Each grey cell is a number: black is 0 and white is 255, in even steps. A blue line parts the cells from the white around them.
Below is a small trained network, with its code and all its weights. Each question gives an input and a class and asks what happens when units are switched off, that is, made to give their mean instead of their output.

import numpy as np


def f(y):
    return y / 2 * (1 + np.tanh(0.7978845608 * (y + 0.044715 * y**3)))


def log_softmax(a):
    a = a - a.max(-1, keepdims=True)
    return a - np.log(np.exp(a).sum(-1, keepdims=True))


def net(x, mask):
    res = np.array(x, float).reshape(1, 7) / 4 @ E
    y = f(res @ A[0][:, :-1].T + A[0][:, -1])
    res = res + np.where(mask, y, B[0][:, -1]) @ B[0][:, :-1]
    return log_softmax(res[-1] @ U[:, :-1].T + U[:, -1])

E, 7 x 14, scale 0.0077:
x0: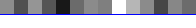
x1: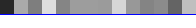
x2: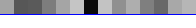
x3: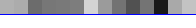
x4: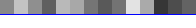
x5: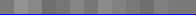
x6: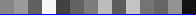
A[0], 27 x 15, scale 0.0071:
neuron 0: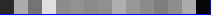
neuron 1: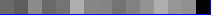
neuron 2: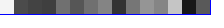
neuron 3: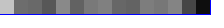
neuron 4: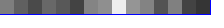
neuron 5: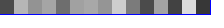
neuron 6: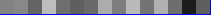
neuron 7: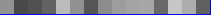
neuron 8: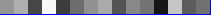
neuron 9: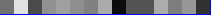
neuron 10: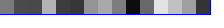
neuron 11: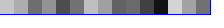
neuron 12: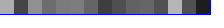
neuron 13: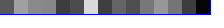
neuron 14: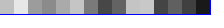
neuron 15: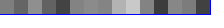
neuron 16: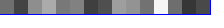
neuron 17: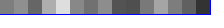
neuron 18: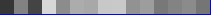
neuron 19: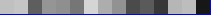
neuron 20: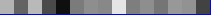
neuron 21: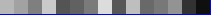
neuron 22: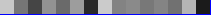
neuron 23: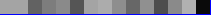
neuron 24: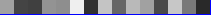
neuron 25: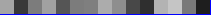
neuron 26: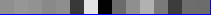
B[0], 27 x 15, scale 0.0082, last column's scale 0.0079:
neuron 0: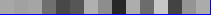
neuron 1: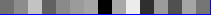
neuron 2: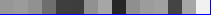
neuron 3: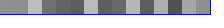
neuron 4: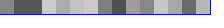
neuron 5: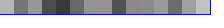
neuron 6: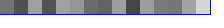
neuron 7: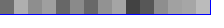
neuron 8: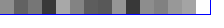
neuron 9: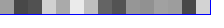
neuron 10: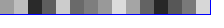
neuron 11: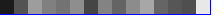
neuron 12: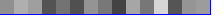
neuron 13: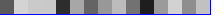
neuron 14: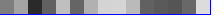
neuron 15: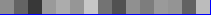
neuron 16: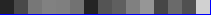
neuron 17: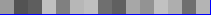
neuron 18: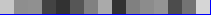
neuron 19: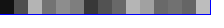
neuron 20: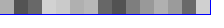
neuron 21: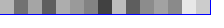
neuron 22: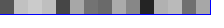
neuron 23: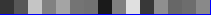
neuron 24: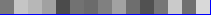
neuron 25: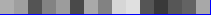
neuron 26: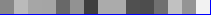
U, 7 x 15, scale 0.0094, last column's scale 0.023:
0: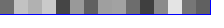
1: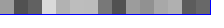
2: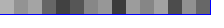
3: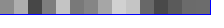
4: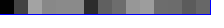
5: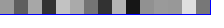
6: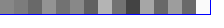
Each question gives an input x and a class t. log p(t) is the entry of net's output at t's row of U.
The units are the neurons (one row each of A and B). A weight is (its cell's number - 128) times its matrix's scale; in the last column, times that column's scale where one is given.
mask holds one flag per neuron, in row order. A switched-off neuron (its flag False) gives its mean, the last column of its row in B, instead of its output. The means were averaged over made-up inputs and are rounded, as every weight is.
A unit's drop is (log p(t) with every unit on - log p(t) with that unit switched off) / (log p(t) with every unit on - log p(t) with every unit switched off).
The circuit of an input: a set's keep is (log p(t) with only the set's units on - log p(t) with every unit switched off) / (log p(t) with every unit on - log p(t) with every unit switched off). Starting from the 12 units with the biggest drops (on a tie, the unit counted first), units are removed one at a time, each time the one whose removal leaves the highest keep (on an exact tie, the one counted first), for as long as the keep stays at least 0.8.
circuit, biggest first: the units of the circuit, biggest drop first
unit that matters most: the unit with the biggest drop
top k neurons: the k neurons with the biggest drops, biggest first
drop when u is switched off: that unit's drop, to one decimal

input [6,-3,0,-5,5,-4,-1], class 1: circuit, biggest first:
[neuron 4; neuron 15]
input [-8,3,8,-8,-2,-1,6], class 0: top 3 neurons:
[neuron 24; neuron 22; neuron 20]
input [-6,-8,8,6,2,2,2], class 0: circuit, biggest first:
[neuron 24]
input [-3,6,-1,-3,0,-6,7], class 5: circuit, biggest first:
[neuron 6; neuron 21]
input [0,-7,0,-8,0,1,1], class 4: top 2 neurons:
[neuron 16; neuron 18]
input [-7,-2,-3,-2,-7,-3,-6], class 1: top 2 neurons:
[neuron 9; neuron 17]
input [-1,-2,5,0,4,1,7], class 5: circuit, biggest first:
[neuron 21; neuron 8]
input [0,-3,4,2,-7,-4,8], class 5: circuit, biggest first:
[neuron 8; neuron 21]
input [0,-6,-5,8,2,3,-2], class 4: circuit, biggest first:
[neuron 11; neuron 19]
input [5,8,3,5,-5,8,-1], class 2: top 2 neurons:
[neuron 18; neuron 5]
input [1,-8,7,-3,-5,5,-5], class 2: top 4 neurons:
[neuron 2; neuron 12; neuron 26; neuron 13]
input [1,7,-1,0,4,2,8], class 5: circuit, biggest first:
[neuron 8; neuron 21]
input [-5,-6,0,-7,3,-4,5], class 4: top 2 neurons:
[neuron 16; neuron 6]
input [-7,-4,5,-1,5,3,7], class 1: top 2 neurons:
[neuron 9; neuron 17]
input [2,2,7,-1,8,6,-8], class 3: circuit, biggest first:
[neuron 14]
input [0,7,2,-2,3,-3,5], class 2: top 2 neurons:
[neuron 18; neuron 0]
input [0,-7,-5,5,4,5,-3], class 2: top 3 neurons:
[neuron 2; neuron 12; neuron 3]
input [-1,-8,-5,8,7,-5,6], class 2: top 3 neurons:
[neuron 2; neuron 12; neuron 3]
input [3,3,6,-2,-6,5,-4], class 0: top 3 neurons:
[neuron 22; neuron 14; neuron 7]
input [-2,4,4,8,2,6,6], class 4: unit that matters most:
neuron 11
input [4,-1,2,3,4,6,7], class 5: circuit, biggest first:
[neuron 21; neuron 8]
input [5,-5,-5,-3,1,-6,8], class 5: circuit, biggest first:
[neuron 21; neuron 6]
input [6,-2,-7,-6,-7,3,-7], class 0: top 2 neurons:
[neuron 13; neuron 14]
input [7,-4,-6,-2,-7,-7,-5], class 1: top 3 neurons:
[neuron 20; neuron 4; neuron 14]
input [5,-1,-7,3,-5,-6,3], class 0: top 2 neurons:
[neuron 13; neuron 26]
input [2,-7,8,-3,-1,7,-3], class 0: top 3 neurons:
[neuron 24; neuron 22; neuron 7]
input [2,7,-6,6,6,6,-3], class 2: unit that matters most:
neuron 5
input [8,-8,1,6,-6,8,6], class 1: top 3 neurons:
[neuron 20; neuron 4; neuron 15]
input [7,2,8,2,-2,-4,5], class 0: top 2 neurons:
[neuron 24; neuron 22]
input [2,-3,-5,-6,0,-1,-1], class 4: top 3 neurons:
[neuron 16; neuron 24; neuron 7]
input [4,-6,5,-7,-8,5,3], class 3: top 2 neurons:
[neuron 25; neuron 10]
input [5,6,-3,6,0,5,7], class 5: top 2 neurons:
[neuron 8; neuron 21]
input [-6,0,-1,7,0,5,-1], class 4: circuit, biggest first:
[neuron 19; neuron 11]
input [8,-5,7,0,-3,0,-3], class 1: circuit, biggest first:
[neuron 20]
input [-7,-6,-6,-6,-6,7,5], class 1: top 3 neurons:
[neuron 9; neuron 17; neuron 24]
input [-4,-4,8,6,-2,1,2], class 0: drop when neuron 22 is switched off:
0.2
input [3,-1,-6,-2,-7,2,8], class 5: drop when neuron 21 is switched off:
0.5
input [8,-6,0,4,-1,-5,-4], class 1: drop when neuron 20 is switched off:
0.3
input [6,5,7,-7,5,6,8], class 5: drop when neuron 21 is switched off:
0.7
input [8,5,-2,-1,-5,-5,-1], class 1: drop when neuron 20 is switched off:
0.1
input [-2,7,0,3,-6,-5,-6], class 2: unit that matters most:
neuron 5
